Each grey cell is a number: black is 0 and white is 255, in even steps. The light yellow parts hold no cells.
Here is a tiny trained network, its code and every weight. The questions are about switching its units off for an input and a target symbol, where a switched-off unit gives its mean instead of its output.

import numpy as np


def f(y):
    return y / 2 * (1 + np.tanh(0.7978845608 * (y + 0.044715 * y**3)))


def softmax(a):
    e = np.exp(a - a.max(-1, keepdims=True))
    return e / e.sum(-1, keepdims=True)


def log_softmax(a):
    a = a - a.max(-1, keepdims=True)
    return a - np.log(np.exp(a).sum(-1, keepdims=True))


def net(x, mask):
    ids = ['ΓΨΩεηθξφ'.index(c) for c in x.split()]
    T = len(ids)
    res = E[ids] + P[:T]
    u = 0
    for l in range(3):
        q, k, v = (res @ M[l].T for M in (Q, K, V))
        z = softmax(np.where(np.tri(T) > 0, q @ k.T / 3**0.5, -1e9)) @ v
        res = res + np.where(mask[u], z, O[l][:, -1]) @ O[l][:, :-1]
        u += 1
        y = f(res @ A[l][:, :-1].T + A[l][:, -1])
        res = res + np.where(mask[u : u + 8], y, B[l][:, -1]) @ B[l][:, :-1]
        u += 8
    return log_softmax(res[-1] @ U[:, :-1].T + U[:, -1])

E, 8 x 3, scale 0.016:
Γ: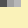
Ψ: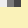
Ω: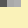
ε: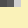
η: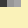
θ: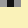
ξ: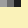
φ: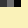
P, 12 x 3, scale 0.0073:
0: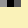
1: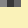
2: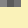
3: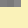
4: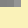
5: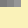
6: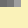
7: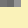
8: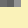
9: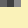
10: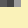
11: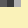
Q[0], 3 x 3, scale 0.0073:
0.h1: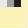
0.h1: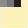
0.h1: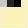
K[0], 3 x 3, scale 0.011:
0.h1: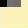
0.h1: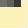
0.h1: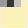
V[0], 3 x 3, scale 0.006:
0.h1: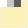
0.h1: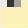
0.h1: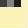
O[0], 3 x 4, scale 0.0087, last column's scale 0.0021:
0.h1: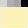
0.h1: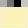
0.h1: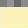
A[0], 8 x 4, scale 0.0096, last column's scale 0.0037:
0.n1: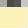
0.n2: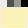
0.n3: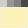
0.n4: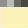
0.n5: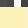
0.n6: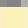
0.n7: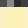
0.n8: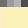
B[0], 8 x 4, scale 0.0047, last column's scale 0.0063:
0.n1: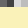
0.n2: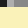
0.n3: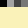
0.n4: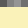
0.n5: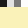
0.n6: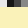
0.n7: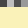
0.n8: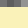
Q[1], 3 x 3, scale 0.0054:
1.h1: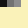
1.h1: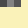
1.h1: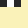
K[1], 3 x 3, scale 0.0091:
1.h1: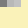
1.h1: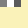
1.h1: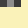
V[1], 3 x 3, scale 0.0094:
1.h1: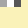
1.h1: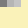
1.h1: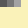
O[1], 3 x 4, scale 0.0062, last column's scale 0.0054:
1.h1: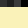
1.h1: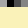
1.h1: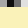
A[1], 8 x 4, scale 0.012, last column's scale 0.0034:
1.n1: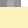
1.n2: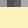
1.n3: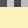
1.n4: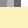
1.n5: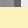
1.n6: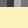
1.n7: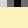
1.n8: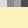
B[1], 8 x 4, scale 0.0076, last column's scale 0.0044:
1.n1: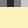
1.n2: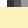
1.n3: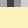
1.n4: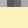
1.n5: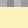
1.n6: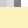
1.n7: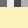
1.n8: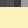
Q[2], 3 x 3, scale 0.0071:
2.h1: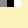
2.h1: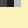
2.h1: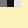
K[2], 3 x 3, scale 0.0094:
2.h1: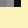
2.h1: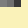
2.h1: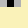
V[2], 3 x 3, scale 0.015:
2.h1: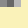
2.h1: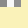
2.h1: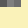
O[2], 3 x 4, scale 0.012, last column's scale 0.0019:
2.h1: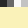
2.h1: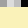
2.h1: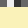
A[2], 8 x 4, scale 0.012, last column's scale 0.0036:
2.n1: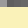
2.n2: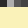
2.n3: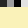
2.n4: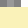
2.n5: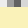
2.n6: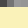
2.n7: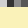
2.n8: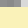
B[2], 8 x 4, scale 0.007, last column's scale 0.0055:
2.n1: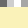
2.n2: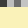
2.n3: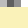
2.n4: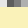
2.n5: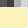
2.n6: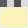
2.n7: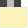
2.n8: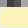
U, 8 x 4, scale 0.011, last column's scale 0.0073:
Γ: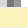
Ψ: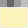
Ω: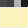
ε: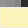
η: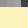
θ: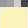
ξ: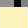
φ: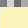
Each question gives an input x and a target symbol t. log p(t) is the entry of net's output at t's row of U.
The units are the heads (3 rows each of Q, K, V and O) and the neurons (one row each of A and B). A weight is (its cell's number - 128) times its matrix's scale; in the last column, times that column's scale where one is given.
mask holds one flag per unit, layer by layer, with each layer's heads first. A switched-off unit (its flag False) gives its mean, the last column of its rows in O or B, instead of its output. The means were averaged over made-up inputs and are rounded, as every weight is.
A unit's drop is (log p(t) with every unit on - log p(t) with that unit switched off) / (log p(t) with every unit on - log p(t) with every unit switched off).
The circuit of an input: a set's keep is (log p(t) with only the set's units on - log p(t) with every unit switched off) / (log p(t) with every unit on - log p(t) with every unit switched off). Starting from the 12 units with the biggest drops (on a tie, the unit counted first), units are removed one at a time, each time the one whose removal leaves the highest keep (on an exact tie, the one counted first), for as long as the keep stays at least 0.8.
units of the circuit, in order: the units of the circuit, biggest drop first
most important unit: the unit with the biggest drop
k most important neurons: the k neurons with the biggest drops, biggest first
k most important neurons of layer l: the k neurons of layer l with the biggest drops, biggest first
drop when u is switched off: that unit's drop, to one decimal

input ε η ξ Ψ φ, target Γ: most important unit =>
1.n3
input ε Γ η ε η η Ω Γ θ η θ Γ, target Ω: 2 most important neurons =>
[1.n2 1.n7]
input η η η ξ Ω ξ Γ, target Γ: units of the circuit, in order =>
[1.n7 2.h1 2.n7 2.n4]
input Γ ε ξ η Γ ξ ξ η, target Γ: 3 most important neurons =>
[1.n7 0.n5 2.n7]
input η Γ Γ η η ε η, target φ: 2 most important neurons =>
[0.n5 2.n2]
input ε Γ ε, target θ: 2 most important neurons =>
[1.n6 1.n8]
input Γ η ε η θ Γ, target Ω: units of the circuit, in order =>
[2.h1 0.h1]
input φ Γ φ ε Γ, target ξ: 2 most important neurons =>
[1.n3 1.n6]
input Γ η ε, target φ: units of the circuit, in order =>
[0.n5 0.h1 2.h1 2.n6]
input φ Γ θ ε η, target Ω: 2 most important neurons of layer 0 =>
[0.n1 0.n2]
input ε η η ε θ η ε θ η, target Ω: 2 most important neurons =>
[1.n7 1.n2]
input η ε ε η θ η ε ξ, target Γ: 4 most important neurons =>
[1.n7 1.n2 0.n5 2.n7]
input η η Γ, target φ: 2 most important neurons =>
[0.n5 1.n2]
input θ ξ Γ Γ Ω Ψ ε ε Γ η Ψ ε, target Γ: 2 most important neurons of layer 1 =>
[1.n7 1.n3]
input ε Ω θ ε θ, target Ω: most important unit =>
2.h1
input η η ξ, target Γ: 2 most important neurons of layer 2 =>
[2.n3 2.n7]
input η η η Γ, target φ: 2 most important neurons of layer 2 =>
[2.n2 2.n6]
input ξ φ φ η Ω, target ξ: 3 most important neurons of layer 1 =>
[1.n6 1.n3 1.n2]
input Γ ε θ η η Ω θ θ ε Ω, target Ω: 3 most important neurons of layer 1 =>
[1.n7 1.n2 1.n8]
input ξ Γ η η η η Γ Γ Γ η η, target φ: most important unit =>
1.h1
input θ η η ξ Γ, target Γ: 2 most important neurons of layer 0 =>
[0.n7 0.n2]
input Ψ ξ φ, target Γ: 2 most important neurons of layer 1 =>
[1.n3 1.n7]
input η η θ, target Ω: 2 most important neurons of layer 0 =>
[0.n1 0.n5]
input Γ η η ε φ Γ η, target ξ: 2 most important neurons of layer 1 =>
[1.n3 1.n7]
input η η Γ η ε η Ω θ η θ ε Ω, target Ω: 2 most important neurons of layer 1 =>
[1.n2 1.n7]
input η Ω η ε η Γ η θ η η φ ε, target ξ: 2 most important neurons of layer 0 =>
[0.n5 0.n1]
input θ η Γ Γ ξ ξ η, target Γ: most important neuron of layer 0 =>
[0.n7]
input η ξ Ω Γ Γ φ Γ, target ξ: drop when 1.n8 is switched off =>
-0.1
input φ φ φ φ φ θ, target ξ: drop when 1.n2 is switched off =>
-0.1
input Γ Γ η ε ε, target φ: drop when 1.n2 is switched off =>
0.2
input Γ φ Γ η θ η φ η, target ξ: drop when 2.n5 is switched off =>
0.1
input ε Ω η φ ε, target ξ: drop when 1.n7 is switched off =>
0.2
